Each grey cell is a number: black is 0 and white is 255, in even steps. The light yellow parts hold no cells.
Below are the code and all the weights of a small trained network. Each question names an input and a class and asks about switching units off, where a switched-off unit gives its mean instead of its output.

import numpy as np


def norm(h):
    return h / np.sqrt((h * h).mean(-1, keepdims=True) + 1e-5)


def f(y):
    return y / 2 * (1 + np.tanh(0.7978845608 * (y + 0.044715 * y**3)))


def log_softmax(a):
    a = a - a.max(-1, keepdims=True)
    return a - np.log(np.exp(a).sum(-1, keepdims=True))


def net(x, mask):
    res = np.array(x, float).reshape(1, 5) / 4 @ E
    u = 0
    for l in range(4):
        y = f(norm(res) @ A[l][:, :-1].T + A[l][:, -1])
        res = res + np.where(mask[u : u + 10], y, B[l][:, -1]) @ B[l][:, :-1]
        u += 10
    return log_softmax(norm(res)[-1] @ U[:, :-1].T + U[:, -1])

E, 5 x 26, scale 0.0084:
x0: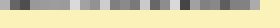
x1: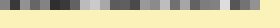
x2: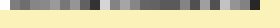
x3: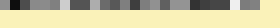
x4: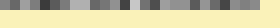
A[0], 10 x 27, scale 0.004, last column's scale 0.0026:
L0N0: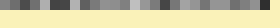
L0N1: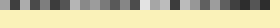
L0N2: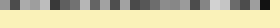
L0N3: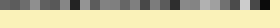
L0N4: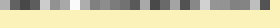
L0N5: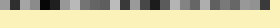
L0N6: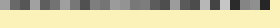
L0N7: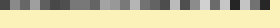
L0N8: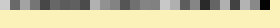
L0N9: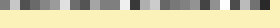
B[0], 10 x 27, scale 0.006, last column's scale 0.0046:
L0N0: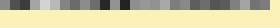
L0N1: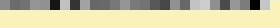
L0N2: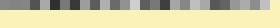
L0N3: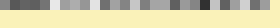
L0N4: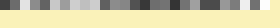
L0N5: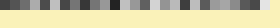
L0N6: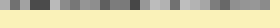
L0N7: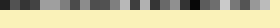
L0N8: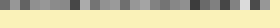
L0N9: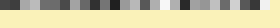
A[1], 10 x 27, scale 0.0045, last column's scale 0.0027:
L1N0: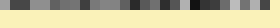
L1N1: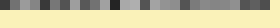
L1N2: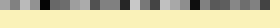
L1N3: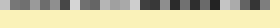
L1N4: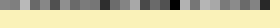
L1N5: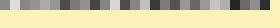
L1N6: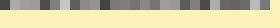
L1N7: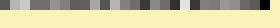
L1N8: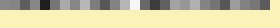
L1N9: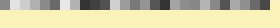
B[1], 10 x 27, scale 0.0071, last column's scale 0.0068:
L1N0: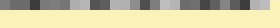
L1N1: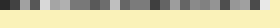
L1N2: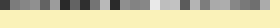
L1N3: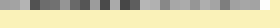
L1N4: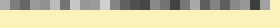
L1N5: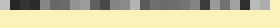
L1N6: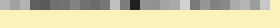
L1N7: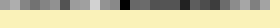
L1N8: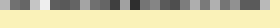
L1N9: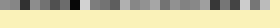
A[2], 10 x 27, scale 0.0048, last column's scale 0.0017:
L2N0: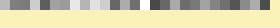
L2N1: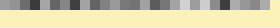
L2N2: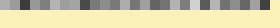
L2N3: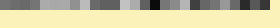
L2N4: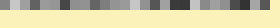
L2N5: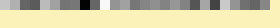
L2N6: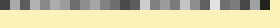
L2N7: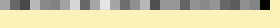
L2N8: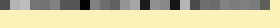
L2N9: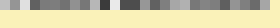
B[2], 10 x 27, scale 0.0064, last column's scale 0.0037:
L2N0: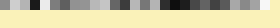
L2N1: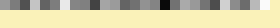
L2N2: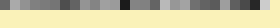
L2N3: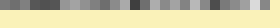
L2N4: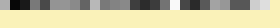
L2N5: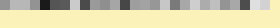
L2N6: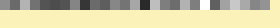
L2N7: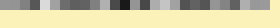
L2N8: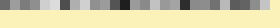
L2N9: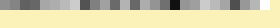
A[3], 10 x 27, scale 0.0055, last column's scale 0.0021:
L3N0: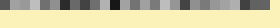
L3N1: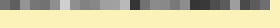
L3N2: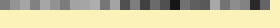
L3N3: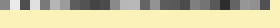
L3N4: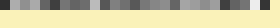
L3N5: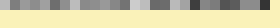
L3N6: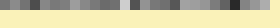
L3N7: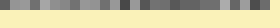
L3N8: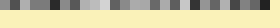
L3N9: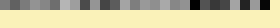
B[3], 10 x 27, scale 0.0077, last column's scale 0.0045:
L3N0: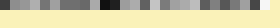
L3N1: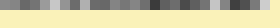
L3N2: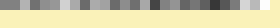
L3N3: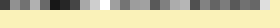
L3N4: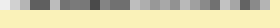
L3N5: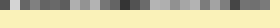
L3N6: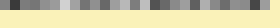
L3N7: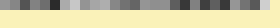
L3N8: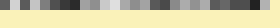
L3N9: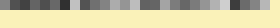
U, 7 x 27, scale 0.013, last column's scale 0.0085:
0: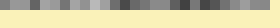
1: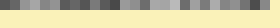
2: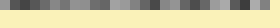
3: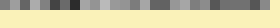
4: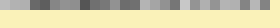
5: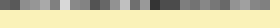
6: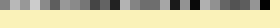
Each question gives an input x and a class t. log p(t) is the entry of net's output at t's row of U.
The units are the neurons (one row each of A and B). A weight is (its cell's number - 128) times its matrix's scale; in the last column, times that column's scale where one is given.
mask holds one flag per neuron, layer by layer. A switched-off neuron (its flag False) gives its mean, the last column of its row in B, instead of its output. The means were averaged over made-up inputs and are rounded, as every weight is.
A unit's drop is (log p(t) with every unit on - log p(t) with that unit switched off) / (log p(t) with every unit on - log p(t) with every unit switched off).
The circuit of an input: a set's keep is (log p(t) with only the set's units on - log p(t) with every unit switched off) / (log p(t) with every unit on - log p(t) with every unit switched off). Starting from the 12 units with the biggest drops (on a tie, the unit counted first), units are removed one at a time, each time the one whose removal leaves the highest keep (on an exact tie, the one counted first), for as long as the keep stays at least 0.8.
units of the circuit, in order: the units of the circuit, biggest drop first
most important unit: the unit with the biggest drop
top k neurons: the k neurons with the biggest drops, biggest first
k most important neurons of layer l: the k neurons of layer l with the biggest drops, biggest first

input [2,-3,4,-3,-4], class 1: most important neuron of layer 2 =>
L2N0
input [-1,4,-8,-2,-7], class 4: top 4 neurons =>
L3N4, L1N6, L0N5, L1N2
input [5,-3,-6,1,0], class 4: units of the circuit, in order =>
L1N6, L3N4
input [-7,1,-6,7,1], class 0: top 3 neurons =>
L1N7, L1N4, L0N7
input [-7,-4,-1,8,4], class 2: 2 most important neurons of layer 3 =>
L3N9, L3N1
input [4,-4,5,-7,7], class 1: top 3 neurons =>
L1N2, L0N5, L3N0
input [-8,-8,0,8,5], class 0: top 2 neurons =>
L1N7, L1N4
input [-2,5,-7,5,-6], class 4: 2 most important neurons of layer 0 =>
L0N5, L0N7
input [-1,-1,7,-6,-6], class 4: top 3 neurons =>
L1N3, L0N5, L2N5
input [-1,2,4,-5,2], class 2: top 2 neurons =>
L1N5, L0N7
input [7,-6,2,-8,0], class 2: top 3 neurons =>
L1N5, L2N4, L0N7
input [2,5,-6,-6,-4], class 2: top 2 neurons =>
L2N4, L1N3
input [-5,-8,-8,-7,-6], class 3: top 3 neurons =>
L3N3, L1N9, L1N3
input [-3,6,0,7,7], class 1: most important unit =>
L1N2
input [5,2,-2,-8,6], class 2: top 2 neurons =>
L2N4, L0N9
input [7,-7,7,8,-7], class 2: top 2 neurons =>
L1N0, L0N5
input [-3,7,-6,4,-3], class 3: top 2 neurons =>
L3N8, L1N3
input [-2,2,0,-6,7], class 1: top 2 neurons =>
L1N2, L0N5
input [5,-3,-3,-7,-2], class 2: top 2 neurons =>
L1N5, L2N4
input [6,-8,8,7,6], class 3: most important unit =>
L1N9
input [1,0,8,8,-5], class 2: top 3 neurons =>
L1N0, L3N9, L3N1
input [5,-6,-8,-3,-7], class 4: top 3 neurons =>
L1N6, L0N5, L3N4
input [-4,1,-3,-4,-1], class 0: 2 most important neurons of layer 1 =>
L1N7, L1N4
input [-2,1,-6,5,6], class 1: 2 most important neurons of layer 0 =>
L0N5, L0N4
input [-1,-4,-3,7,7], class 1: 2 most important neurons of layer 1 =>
L1N2, L1N8
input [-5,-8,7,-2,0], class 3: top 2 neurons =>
L1N9, L3N3
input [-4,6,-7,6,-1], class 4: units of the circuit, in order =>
L3N4
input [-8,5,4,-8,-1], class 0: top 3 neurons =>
L1N7, L1N4, L0N3
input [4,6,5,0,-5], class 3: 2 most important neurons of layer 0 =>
L0N5, L0N2
